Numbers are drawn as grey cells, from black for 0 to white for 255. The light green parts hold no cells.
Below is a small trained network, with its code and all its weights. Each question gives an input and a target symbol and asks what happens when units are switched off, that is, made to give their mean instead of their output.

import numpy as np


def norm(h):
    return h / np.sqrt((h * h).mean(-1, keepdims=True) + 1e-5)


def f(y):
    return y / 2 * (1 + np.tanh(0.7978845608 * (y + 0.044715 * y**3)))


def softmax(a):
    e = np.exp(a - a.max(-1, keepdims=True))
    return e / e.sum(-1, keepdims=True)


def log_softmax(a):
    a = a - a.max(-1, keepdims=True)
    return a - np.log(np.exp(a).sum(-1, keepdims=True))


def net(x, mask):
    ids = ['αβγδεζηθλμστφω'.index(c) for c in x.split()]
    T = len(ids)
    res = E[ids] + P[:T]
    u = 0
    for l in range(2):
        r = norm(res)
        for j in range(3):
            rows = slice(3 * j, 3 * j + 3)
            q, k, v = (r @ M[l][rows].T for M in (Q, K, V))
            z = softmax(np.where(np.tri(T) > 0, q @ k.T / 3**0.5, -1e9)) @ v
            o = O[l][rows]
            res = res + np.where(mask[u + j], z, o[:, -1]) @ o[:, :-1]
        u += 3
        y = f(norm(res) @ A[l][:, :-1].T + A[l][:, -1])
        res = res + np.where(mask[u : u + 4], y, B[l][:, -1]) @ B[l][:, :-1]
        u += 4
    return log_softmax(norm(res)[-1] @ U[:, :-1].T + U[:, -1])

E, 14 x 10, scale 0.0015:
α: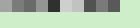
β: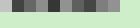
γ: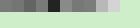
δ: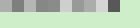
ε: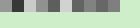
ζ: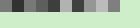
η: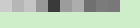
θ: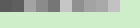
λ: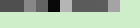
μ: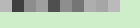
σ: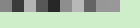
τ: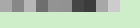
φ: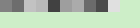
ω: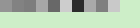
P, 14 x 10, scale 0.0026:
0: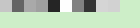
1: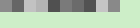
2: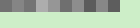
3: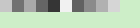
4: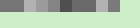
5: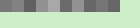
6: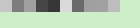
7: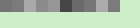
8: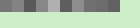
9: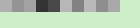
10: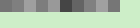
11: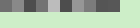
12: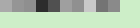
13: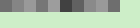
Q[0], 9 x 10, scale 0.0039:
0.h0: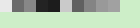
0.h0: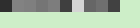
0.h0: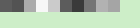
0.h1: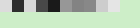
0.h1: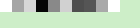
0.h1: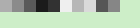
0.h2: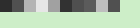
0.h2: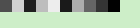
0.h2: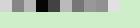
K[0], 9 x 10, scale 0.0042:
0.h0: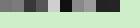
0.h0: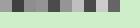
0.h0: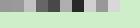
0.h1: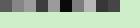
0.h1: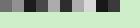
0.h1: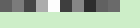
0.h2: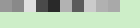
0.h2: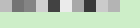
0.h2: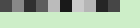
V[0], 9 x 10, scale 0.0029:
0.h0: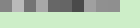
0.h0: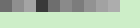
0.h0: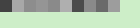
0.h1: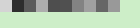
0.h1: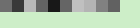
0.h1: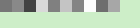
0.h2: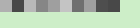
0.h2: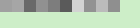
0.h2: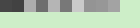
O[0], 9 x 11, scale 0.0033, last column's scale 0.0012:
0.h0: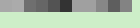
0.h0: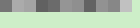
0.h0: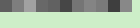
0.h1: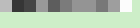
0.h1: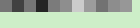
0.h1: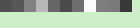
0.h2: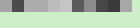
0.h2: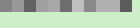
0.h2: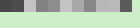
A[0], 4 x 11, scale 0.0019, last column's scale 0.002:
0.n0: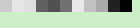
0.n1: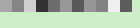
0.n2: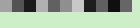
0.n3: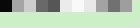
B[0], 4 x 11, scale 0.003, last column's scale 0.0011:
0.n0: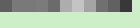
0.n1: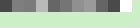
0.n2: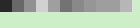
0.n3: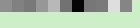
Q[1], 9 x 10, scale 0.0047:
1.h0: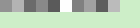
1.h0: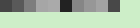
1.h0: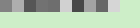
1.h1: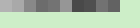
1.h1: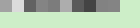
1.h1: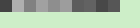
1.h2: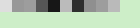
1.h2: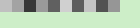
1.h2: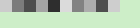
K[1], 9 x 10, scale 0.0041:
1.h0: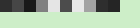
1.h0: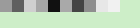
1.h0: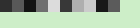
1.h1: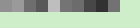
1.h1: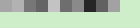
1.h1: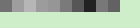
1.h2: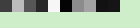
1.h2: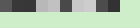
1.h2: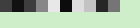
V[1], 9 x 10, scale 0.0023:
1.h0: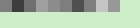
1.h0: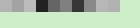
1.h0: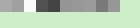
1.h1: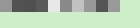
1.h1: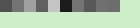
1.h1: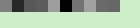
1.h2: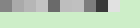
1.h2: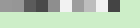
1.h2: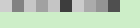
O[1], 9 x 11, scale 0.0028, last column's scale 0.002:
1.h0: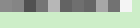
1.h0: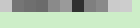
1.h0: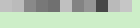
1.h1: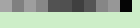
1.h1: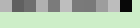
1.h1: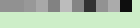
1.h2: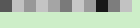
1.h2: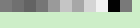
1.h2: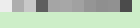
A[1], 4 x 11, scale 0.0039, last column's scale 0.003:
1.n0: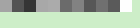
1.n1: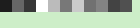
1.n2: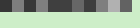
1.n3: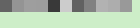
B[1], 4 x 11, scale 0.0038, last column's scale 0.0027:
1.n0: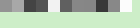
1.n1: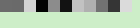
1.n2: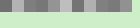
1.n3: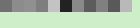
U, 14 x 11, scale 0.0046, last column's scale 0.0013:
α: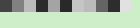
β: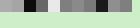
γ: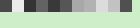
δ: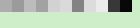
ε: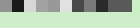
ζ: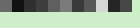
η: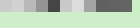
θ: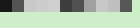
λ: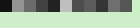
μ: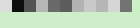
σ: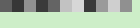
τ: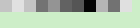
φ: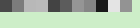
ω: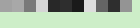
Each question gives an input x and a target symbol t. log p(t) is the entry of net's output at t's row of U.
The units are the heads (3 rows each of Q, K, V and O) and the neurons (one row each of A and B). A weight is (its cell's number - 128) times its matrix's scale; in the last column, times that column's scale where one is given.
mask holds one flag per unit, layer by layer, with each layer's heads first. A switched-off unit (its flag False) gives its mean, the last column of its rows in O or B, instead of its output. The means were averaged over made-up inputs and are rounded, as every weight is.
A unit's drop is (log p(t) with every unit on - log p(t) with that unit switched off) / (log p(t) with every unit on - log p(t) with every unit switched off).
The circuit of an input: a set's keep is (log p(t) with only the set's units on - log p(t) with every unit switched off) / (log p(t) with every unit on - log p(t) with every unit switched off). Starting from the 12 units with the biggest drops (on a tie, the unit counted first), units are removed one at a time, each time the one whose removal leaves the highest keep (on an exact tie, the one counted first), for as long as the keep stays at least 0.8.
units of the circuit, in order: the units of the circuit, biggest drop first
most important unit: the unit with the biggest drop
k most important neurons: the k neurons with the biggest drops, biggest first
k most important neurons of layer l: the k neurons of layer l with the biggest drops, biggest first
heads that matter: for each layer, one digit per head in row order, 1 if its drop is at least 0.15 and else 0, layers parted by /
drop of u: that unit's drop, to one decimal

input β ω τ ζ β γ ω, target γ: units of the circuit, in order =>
0.h2
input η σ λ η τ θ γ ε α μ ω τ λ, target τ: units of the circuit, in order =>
0.h1, 1.h1
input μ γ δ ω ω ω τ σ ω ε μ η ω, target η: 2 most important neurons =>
1.n0, 1.n1
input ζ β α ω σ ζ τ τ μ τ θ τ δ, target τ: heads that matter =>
010 / 000
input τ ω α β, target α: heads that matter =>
000 / 100
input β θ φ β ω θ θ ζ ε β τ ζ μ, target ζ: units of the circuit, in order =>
1.h2, 1.h0, 1.n1
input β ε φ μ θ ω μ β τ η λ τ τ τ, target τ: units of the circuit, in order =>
1.h1, 1.n1, 1.n0, 0.h0
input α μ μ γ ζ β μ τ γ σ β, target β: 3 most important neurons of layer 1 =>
1.n1, 1.n0, 1.n2
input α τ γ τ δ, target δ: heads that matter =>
000 / 100
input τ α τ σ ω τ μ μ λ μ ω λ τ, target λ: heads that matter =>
000 / 101
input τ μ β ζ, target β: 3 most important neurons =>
1.n0, 0.n2, 1.n1
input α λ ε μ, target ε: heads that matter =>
001 / 000
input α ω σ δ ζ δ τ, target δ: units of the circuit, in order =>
1.h2, 1.n1, 1.h0
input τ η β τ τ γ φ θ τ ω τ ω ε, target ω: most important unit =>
0.h1
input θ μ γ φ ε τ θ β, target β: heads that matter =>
000 / 101
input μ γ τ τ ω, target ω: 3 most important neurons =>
1.n0, 1.n1, 0.n3
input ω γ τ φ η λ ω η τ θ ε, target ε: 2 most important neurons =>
1.n1, 1.n0
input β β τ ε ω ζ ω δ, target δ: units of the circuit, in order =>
1.h0, 1.n1, 1.n0, 0.n0
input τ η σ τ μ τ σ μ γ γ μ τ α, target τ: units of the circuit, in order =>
0.h1, 1.h1
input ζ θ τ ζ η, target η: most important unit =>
1.h0
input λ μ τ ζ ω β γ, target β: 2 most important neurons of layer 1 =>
1.n0, 1.n2
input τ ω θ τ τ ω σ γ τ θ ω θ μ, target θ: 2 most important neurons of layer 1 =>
1.n3, 1.n1
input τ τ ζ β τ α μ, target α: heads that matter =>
100 / 100
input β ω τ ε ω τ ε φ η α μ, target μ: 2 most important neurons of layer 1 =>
1.n1, 1.n0
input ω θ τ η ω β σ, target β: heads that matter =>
110 / 101
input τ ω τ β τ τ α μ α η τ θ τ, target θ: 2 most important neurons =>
0.n3, 1.n1
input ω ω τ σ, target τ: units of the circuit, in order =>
0.h1
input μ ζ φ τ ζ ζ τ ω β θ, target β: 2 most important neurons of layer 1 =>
1.n0, 1.n1
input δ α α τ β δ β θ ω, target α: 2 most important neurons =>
1.n1, 0.n2
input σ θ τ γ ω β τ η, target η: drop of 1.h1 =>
0.0
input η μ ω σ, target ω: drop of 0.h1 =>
0.3
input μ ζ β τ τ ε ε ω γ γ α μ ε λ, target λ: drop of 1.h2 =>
-0.1
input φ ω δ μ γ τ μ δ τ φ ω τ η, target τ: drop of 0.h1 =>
0.8
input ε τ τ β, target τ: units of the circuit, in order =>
0.h1
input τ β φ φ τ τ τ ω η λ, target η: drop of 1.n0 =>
0.2
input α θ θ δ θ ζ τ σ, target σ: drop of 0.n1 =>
0.0
